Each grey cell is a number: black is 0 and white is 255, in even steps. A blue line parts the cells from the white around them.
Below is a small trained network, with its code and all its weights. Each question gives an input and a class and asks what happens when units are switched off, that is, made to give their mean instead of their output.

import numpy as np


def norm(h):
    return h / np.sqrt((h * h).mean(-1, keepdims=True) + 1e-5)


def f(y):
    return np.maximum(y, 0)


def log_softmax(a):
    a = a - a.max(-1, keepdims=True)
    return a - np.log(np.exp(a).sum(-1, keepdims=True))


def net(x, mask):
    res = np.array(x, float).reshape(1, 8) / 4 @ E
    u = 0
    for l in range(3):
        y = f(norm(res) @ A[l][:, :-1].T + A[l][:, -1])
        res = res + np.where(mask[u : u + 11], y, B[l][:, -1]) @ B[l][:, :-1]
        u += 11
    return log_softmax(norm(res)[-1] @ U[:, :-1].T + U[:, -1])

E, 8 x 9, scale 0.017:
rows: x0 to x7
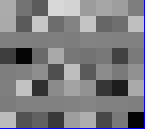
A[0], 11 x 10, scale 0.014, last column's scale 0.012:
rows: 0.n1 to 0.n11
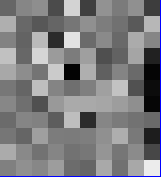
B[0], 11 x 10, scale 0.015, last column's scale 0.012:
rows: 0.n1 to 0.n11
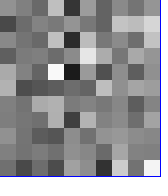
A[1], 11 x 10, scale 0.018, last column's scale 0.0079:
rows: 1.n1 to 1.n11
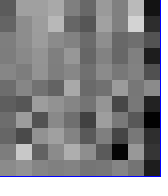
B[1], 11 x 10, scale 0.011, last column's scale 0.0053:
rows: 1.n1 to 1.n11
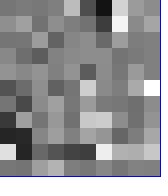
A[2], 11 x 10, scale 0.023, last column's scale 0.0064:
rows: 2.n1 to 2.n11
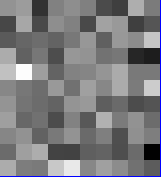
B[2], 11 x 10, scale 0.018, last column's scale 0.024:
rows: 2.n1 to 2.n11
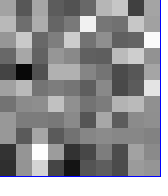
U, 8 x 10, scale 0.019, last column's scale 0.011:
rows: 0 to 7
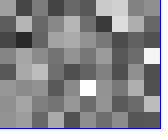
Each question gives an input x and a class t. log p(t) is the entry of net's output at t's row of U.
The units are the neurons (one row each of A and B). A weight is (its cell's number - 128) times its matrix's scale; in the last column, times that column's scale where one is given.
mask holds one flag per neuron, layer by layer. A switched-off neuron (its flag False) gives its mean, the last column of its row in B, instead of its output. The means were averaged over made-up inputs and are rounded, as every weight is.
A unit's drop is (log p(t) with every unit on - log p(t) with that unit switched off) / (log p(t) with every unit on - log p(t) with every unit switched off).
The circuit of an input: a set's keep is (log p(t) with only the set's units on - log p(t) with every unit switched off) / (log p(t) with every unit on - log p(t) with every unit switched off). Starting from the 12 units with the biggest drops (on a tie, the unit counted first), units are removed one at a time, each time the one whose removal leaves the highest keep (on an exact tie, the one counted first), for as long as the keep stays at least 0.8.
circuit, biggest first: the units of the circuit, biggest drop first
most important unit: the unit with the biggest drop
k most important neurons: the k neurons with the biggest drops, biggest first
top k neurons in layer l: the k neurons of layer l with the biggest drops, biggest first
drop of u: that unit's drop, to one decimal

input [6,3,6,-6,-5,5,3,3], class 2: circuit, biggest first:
(2.n5, 0.n11)
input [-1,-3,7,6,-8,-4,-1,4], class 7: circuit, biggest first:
(2.n5)
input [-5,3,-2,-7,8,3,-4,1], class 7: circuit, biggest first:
(0.n3, 0.n1)
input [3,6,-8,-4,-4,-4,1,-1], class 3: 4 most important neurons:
(2.n2, 2.n6, 1.n6, 0.n2)
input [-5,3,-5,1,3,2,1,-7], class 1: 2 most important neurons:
(2.n6, 1.n2)
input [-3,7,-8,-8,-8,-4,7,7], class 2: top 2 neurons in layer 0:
(0.n11, 0.n3)
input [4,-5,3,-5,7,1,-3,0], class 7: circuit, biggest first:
(0.n1, 0.n8)
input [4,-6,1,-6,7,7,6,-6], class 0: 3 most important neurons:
(2.n1, 0.n2, 2.n3)
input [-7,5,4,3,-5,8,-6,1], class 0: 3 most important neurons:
(2.n1, 1.n10, 2.n6)
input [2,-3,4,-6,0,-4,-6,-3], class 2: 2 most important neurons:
(2.n5, 0.n2)
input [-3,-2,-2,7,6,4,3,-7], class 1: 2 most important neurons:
(2.n5, 1.n2)
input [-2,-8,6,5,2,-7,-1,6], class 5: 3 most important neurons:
(2.n2, 0.n11, 2.n1)
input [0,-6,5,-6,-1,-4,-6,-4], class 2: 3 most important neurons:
(2.n5, 0.n2, 1.n9)
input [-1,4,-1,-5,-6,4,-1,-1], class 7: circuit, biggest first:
(0.n5)
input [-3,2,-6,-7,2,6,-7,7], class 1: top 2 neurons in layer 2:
(2.n4, 2.n7)
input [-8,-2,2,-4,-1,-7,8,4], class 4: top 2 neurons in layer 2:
(2.n10, 2.n1)
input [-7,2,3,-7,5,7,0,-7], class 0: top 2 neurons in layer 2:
(2.n1, 2.n6)
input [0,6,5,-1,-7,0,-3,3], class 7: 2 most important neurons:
(0.n5, 2.n2)
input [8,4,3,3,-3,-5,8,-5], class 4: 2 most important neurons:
(2.n11, 0.n2)
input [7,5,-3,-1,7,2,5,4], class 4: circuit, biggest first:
(2.n11)
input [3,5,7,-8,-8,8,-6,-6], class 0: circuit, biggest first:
(2.n1, 1.n10, 2.n3)
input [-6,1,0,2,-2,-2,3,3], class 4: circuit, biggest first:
(2.n10, 0.n11)
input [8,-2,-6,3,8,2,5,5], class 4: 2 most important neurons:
(2.n11, 0.n11)
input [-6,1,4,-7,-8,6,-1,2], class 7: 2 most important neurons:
(0.n5, 2.n1)
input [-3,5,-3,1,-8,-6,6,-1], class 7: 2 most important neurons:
(0.n5, 2.n1)
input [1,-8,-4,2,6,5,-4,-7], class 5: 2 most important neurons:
(2.n2, 0.n2)
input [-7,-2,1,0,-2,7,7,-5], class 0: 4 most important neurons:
(2.n1, 1.n10, 2.n6, 0.n2)
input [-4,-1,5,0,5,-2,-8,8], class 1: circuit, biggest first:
(2.n4)
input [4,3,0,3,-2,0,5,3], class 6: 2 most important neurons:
(0.n2, 2.n3)
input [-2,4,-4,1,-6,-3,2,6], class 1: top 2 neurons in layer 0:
(0.n3, 0.n8)
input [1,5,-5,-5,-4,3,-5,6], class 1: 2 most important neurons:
(2.n7, 2.n2)
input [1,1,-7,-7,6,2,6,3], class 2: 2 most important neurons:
(2.n5, 0.n11)
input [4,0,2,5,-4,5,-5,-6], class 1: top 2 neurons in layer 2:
(2.n5, 2.n6)
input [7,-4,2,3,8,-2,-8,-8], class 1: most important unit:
1.n2
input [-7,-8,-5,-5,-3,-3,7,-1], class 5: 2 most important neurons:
(2.n2, 1.n8)
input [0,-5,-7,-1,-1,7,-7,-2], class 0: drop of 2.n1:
0.2
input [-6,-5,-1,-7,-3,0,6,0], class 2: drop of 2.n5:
0.9
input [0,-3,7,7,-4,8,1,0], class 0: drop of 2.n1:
0.3
